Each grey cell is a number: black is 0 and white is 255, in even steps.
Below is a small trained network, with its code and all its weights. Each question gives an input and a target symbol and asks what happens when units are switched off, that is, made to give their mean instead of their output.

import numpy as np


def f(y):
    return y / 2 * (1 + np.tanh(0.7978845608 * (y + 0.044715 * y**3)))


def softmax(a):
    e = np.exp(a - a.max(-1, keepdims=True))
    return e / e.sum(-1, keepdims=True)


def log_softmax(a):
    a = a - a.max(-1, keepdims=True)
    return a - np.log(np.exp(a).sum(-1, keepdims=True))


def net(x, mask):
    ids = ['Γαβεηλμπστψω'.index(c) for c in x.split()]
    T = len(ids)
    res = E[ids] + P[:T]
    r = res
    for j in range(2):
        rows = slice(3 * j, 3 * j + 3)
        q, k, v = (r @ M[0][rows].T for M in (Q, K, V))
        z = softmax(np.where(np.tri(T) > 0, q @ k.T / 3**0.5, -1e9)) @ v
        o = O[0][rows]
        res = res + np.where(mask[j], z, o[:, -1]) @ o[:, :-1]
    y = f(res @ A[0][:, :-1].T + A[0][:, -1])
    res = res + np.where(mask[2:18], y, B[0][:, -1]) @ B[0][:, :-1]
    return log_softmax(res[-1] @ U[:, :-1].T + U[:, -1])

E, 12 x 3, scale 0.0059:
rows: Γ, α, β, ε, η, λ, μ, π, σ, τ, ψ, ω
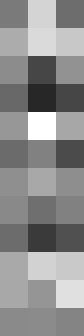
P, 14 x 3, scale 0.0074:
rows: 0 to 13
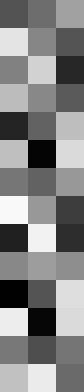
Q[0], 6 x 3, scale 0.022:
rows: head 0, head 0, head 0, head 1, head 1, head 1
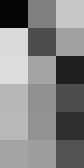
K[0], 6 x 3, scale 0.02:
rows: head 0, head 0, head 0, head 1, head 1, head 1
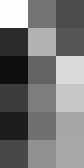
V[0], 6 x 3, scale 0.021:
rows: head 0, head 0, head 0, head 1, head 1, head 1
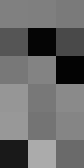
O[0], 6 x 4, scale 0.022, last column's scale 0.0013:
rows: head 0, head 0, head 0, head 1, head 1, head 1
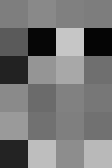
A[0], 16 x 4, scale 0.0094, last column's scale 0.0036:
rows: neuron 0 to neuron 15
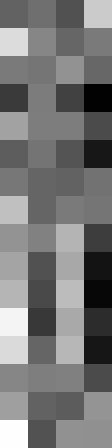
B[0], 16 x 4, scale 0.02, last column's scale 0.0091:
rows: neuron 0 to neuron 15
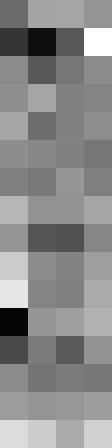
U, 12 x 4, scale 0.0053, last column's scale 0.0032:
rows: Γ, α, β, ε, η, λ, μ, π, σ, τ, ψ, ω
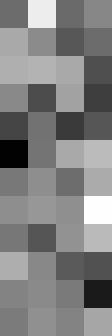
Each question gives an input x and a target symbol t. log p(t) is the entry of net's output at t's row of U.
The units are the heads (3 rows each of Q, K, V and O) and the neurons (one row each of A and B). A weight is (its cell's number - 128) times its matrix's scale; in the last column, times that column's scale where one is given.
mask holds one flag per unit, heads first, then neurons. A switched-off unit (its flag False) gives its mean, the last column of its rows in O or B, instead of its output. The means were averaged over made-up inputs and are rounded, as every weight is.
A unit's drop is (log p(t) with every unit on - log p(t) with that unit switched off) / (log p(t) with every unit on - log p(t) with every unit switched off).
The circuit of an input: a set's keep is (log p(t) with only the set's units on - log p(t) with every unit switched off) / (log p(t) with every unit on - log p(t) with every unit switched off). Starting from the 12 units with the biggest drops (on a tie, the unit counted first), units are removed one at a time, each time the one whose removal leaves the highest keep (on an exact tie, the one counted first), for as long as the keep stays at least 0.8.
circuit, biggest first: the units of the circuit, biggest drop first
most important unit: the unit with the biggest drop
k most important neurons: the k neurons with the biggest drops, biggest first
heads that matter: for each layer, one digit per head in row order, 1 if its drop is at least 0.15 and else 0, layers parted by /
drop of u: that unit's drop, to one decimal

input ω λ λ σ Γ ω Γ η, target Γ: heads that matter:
01
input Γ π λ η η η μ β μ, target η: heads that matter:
11
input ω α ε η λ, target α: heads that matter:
11
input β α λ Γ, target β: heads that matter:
10
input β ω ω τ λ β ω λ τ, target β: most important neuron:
neuron 15
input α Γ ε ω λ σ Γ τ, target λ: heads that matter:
11
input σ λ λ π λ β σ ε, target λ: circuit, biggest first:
head 1; head 0
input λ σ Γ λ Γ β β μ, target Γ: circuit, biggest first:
head 1; neuron 1
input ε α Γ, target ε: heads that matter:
10
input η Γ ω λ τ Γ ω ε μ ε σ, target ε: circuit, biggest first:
head 1; head 0; neuron 10
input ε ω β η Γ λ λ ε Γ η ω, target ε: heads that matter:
11
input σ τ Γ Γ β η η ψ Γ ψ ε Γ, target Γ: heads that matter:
10
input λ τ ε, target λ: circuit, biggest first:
head 0; head 1
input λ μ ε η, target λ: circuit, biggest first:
head 0; head 1
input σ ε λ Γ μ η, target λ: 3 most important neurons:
neuron 15; neuron 10; neuron 9
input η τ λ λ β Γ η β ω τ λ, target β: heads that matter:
01
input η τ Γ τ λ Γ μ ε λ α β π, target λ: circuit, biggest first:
head 0
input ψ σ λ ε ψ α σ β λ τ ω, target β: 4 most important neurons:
neuron 15; neuron 10; neuron 1; neuron 9
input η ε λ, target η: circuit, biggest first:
head 0; neuron 1
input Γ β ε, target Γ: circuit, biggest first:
head 1; neuron 1; head 0
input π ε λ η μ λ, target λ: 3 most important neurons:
neuron 15; neuron 10; neuron 9
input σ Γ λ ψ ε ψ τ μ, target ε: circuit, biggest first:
head 0
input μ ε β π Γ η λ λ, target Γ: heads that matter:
01
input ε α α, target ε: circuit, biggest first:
head 0; neuron 10
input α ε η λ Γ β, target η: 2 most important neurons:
neuron 1; neuron 15
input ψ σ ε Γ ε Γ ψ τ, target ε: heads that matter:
11
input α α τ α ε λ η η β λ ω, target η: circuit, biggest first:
head 0; neuron 1; head 1
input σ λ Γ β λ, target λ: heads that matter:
10
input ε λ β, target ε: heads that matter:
10
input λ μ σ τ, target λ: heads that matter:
11
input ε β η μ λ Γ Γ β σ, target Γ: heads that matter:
01
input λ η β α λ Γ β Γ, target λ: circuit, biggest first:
head 1; head 0
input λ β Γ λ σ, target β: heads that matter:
01
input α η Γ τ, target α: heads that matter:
10
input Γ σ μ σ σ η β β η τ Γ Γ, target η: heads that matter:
10
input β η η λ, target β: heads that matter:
10
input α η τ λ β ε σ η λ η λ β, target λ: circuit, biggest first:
head 0
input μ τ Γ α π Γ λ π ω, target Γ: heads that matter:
01
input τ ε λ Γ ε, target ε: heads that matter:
11
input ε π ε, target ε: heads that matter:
10
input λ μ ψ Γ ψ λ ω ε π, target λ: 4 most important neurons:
neuron 15; neuron 10; neuron 7; neuron 9
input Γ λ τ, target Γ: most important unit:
head 1
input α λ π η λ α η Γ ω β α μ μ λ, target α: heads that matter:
11
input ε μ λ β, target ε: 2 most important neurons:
neuron 10; neuron 9
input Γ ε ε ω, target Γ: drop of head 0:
0.2
